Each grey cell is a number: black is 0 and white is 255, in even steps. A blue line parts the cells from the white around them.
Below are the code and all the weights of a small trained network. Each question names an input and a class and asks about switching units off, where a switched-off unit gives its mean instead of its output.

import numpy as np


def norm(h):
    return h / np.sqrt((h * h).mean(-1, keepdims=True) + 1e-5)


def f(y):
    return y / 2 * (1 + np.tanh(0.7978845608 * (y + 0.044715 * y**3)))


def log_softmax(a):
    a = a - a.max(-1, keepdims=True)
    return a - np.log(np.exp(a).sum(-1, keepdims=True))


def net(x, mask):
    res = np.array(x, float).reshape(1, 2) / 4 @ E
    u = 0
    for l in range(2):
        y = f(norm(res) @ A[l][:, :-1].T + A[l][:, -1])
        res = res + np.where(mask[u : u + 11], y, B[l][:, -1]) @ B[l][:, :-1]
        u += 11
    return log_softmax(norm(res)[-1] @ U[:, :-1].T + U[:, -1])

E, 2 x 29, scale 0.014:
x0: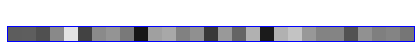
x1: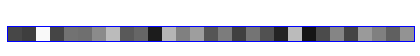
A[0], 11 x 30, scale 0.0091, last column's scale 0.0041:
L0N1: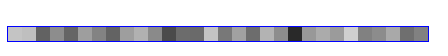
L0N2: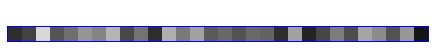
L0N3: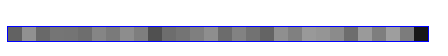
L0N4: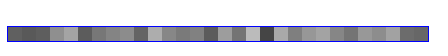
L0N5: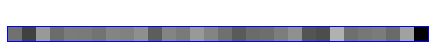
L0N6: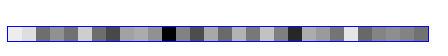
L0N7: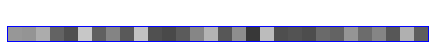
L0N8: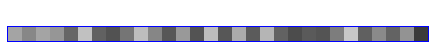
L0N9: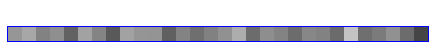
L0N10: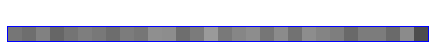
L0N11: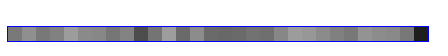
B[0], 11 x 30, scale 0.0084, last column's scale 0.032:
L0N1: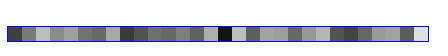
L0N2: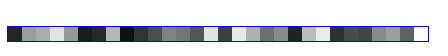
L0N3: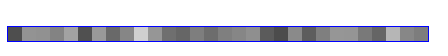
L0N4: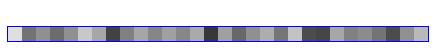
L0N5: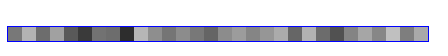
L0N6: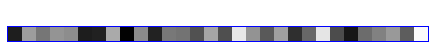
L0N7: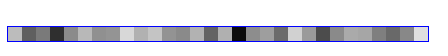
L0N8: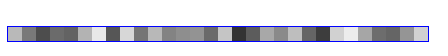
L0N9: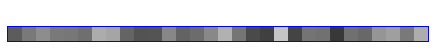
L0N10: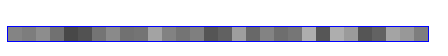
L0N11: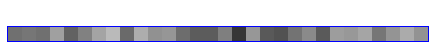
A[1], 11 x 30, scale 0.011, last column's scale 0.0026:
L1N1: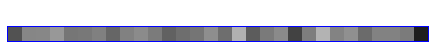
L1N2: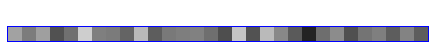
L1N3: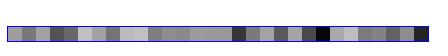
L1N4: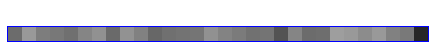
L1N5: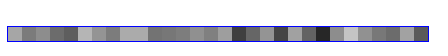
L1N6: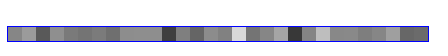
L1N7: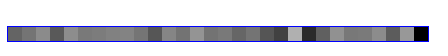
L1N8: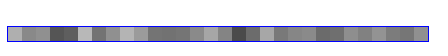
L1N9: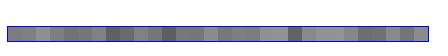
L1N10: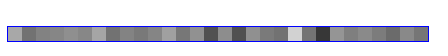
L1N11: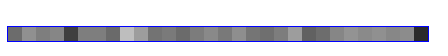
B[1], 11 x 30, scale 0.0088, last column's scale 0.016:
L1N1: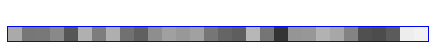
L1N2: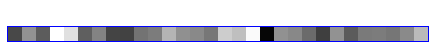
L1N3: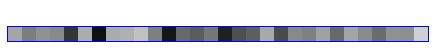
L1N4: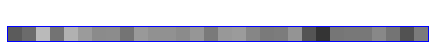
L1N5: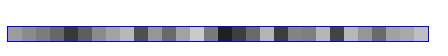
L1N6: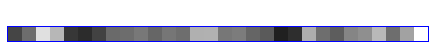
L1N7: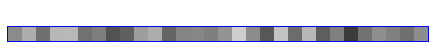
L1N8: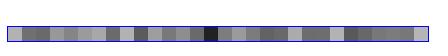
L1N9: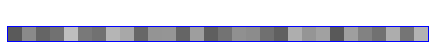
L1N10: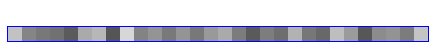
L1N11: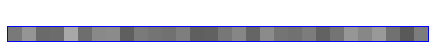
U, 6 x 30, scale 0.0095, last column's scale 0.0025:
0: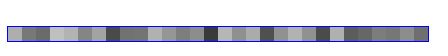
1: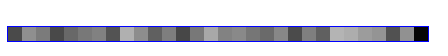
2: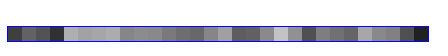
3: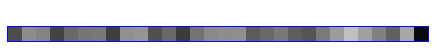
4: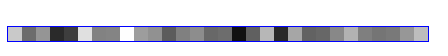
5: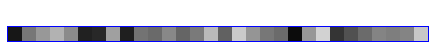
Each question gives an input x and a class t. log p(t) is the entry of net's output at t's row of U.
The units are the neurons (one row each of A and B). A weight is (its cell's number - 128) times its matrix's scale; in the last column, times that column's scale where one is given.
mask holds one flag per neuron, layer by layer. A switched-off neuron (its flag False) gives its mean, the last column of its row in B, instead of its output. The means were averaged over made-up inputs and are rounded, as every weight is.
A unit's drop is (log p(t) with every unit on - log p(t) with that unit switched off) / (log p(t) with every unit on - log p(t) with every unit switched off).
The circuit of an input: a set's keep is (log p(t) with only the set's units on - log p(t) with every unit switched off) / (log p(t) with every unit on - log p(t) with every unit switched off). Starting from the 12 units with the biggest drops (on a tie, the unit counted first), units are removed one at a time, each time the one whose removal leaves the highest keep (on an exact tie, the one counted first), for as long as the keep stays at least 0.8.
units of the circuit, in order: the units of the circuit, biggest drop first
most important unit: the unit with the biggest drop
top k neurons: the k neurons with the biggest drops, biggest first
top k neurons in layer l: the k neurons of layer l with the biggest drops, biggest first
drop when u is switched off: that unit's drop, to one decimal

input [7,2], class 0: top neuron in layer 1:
[L1N6]
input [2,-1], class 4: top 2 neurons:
[L0N6, L0N2]
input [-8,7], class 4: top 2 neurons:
[L0N6, L0N7]
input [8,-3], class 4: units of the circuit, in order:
[L0N2, L0N6]
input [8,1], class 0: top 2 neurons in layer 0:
[L0N7, L0N8]
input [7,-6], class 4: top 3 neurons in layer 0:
[L0N2, L0N6, L0N4]
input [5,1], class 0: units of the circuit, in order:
[L0N6, L0N4]
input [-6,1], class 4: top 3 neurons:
[L0N7, L0N8, L0N2]
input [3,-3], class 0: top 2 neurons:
[L0N4, L0N2]
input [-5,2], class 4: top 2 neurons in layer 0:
[L0N7, L0N8]
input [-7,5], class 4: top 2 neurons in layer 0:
[L0N7, L0N6]
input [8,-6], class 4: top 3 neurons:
[L0N2, L0N6, L0N4]
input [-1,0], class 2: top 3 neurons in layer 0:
[L0N7, L0N6, L0N2]
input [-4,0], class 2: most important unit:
L0N7
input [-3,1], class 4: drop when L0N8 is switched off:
0.6
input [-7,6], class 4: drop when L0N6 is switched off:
1.0
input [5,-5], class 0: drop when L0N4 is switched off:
0.9
